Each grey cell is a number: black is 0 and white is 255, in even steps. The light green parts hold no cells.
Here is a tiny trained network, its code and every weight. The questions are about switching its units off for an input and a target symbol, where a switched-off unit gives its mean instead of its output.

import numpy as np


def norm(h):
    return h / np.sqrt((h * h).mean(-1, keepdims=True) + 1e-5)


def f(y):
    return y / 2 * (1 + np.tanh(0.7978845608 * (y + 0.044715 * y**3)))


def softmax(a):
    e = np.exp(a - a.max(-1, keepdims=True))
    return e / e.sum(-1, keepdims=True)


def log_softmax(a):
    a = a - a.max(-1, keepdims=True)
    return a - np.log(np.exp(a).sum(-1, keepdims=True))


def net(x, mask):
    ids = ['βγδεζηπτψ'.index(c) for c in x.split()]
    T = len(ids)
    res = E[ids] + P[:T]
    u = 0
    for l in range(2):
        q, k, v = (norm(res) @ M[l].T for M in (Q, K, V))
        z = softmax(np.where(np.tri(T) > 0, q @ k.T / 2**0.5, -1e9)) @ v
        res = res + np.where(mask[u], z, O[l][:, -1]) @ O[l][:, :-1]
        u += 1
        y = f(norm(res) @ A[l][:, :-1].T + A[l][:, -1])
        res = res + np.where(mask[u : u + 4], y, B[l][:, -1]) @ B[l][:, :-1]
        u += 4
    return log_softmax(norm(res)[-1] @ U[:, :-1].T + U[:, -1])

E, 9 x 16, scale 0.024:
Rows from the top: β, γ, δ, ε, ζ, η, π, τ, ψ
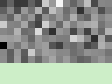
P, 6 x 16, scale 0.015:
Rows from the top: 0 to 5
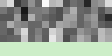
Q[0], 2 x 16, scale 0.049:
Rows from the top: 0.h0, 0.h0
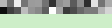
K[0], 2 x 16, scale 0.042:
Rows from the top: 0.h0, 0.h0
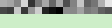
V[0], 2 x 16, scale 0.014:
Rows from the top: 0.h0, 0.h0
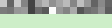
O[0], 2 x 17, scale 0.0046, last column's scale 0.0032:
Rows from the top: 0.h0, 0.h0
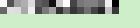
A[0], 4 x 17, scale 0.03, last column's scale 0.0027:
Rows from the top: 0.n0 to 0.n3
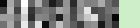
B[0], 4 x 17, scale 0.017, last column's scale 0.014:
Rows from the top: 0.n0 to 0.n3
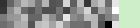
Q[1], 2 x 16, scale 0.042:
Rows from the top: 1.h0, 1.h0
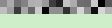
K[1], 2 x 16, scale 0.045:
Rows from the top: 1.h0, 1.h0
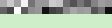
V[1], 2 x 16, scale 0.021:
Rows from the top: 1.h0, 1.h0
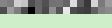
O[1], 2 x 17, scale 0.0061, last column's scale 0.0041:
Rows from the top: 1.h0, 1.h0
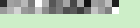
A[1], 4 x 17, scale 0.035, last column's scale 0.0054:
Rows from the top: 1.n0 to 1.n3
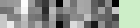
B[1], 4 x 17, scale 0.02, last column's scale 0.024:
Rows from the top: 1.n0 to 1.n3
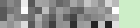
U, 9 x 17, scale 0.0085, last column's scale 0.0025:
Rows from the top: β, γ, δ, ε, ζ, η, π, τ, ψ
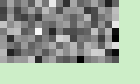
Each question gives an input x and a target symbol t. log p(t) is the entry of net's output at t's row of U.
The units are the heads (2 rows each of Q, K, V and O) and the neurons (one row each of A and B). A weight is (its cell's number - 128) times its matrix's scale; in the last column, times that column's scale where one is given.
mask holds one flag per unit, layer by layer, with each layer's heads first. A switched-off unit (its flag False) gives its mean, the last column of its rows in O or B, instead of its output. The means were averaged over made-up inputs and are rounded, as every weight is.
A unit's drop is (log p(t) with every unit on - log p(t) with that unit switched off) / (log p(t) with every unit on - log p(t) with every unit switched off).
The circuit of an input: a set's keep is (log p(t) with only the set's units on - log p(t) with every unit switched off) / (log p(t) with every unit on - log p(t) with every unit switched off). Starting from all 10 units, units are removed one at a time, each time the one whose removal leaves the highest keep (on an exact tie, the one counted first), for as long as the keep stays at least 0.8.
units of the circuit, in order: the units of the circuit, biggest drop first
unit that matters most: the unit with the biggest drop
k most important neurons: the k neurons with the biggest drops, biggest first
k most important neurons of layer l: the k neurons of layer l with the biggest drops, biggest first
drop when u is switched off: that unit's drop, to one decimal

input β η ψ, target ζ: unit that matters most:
0.n0
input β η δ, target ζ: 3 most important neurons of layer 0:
(0.n0; 0.n3; 0.n1)
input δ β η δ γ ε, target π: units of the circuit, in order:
(1.n0; 0.n2)
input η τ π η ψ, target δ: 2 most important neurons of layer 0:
(0.n3; 0.n0)
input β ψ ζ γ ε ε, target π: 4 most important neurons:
(0.n2; 1.n0; 1.n3; 0.n3)
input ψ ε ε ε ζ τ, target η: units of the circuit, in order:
(0.h0; 1.n0; 1.n3)
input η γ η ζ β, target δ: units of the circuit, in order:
(0.n1; 1.n3)
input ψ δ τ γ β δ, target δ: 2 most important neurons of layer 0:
(0.n0; 0.n3)
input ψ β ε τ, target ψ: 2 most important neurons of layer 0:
(0.n1; 0.n3)
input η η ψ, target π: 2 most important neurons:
(0.n3; 1.n0)
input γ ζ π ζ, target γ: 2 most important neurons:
(0.n0; 1.n3)
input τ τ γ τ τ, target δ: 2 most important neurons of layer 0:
(0.n0; 0.n3)
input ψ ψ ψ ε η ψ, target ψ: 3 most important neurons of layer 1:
(1.n3; 1.n0; 1.n2)
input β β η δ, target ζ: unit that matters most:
1.h0
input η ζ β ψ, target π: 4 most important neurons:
(0.n3; 0.n1; 1.n0; 1.n3)
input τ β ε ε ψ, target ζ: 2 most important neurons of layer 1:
(1.n2; 1.n3)
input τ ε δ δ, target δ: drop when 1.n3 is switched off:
0.3
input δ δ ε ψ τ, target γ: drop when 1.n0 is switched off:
0.2
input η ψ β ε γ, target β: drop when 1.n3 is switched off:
0.1
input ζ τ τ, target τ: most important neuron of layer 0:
(0.n1)
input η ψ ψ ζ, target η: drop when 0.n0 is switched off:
0.2
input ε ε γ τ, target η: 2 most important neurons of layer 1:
(1.n3; 1.n0)
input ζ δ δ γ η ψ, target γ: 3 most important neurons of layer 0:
(0.n1; 0.n3; 0.n2)
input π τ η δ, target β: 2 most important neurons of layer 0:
(0.n1; 0.n0)
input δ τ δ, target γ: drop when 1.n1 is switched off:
0.2
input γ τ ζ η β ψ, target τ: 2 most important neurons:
(0.n1; 1.n3)
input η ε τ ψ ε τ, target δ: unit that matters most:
0.n3
